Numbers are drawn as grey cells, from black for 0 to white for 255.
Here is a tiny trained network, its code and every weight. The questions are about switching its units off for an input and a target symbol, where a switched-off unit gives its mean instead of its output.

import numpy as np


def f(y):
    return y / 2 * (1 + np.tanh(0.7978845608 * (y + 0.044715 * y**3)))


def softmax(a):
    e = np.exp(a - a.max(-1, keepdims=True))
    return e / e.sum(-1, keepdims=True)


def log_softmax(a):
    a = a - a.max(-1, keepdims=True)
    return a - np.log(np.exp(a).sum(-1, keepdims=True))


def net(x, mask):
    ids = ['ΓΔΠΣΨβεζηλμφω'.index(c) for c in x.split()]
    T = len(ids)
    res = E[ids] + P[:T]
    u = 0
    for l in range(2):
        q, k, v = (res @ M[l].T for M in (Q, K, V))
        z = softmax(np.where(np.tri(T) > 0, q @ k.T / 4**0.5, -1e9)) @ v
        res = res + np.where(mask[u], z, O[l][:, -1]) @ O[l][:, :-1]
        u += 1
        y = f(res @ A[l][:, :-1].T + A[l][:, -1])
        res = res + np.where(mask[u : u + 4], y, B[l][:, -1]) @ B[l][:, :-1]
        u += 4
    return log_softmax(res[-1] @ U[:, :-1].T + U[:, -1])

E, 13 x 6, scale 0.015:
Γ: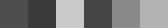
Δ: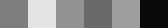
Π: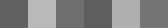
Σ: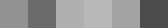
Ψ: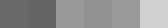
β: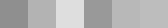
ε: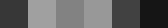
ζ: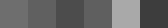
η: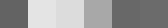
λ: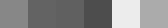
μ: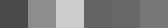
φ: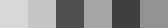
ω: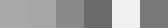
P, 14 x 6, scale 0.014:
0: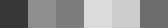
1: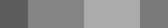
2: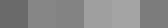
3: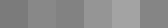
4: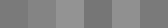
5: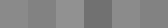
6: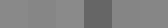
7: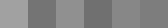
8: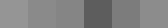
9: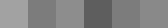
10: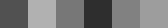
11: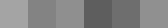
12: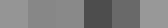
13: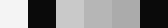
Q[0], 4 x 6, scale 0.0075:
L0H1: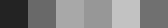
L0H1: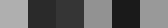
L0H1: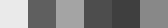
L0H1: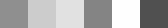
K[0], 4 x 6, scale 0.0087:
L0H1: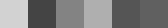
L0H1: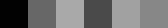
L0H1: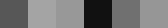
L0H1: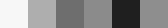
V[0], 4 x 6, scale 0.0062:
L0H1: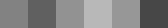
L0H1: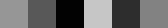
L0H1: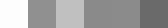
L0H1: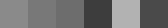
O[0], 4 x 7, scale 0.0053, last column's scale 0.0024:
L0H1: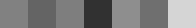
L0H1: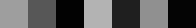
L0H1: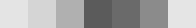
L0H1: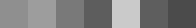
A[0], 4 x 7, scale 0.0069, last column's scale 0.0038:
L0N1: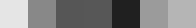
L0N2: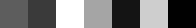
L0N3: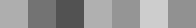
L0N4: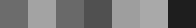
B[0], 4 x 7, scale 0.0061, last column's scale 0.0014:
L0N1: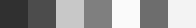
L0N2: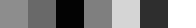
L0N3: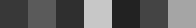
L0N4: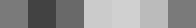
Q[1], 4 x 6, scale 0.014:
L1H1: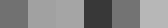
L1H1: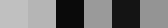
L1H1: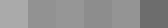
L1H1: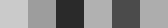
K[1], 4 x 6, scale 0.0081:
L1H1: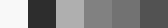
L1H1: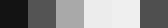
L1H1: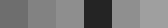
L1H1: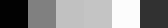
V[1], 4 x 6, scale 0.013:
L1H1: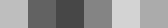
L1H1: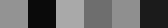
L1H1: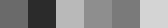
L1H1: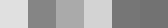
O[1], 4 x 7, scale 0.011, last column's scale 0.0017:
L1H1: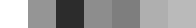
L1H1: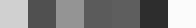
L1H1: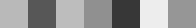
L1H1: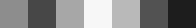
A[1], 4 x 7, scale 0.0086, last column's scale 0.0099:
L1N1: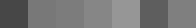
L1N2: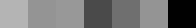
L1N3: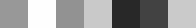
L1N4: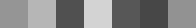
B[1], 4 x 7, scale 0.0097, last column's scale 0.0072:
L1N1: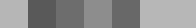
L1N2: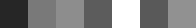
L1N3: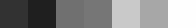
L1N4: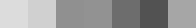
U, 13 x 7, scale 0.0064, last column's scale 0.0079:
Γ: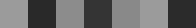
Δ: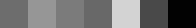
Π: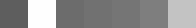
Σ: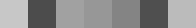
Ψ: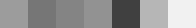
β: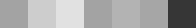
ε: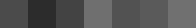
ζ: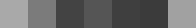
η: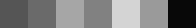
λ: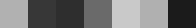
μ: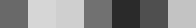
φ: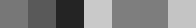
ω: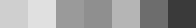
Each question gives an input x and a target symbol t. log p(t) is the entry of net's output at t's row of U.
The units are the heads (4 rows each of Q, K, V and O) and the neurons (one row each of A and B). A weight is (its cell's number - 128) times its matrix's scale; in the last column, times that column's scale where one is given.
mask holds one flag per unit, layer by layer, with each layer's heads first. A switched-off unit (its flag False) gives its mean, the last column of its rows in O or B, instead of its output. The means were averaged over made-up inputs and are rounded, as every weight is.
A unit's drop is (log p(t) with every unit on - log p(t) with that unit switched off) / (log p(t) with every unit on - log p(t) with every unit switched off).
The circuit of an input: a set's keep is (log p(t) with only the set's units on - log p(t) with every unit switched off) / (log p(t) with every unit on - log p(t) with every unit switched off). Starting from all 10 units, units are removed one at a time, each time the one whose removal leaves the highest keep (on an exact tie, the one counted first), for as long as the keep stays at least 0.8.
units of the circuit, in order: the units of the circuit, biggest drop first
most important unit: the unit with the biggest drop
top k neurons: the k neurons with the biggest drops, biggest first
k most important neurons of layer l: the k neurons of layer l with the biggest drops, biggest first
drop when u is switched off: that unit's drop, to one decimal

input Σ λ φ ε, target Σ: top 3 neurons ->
L1N4, L0N1, L1N3
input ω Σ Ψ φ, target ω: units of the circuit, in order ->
L1N4, L1H1
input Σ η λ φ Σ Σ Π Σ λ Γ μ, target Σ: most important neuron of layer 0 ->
L0N1
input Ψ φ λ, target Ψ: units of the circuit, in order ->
L0H1, L1H1, L0N3
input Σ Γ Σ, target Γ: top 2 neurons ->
L1N2, L1N4
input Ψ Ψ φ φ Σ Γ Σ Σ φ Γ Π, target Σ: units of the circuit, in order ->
L1H1, L0H1, L0N1
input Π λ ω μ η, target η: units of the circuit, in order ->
L1N3, L1H1
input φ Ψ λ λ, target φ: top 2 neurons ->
L0N3, L0N1
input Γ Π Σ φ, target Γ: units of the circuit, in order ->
L1H1, L0H1, L1N2
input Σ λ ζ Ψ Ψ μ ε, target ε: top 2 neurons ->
L1N3, L1N4
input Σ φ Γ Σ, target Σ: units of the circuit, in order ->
L0H1, L1H1, L0N1
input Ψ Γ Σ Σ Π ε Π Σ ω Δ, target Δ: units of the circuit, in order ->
L1N3, L1H1
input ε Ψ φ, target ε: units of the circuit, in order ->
L1H1, L0H1, L1N3
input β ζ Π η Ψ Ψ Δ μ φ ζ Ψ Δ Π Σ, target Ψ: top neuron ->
L0N1
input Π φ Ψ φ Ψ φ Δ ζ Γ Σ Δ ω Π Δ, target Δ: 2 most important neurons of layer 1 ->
L1N3, L1N4
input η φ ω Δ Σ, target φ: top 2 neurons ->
L1N1, L1N3
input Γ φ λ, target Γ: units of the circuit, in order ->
L0H1, L1H1, L1N2, L0N3
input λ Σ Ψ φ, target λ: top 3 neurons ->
L1N3, L1N2, L0N4
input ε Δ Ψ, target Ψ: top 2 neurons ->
L1N3, L1N2
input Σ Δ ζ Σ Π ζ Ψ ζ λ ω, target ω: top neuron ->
L1N3
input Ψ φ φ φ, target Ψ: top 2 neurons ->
L0N1, L0N3
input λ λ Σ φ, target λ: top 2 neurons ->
L1N3, L1N2
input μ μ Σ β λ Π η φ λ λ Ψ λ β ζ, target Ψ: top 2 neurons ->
L0N1, L1N3
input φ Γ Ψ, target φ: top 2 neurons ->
L0N3, L0N1
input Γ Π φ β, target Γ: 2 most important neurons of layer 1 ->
L1N2, L1N3
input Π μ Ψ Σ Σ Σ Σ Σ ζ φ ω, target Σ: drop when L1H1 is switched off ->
1.0
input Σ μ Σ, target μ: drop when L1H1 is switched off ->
0.7
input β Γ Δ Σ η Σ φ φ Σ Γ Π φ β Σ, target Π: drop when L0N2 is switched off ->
0.0
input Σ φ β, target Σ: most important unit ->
L0H1
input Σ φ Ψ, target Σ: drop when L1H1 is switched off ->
1.1
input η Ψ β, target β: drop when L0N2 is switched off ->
0.0
